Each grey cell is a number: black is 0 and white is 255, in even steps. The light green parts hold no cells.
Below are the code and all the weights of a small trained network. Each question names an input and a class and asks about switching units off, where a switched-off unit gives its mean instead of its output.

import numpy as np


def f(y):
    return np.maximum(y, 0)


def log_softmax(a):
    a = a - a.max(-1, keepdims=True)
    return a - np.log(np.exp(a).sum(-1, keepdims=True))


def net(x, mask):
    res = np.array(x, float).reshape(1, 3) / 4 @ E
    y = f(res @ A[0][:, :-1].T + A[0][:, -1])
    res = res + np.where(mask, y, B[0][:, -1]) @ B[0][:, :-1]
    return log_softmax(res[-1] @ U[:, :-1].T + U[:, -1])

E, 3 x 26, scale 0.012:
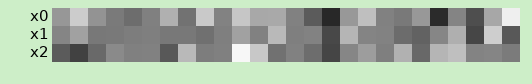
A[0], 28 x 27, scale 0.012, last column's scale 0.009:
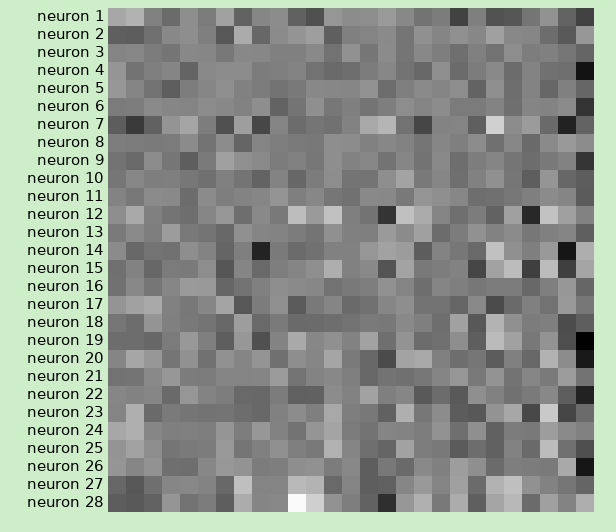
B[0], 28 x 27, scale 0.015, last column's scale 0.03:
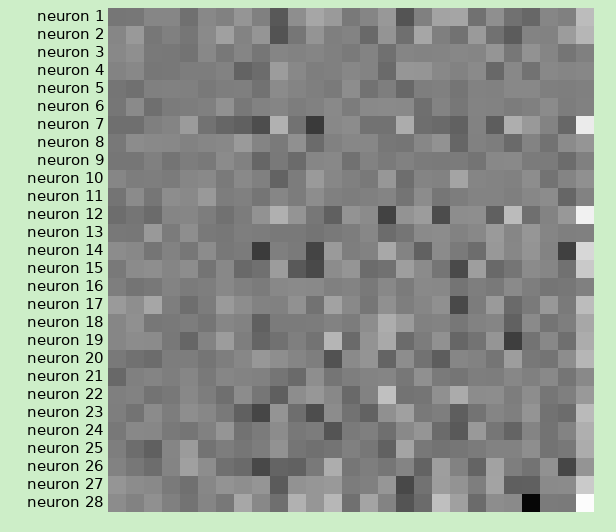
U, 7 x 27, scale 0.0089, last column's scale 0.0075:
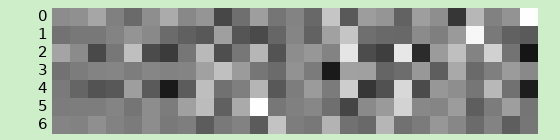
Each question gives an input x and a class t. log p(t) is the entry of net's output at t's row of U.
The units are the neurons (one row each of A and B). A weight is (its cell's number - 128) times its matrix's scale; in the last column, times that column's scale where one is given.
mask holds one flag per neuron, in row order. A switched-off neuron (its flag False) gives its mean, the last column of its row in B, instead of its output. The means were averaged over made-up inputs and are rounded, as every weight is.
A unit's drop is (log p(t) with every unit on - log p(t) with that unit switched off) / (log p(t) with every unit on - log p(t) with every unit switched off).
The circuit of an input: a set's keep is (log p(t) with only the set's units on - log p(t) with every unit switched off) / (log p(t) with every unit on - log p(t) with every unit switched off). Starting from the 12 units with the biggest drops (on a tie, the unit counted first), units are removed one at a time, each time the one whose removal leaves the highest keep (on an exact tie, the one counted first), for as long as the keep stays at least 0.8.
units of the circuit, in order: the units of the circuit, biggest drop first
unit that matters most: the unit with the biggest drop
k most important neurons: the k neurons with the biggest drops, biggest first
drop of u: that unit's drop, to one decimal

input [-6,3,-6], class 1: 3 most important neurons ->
(neuron 28; neuron 7; neuron 27)
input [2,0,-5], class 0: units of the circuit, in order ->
(neuron 28; neuron 7)
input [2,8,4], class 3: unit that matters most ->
neuron 12
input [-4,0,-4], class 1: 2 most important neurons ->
(neuron 28; neuron 27)
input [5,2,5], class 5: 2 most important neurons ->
(neuron 28; neuron 7)
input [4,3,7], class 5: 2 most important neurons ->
(neuron 28; neuron 27)
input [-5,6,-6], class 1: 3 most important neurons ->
(neuron 28; neuron 27; neuron 7)
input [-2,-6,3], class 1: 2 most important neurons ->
(neuron 28; neuron 7)
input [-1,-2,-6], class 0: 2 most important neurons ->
(neuron 28; neuron 7)
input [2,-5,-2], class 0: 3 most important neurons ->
(neuron 12; neuron 7; neuron 28)
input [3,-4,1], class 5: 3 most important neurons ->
(neuron 7; neuron 14; neuron 15)
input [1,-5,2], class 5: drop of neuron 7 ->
0.2
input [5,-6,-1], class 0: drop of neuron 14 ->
0.1
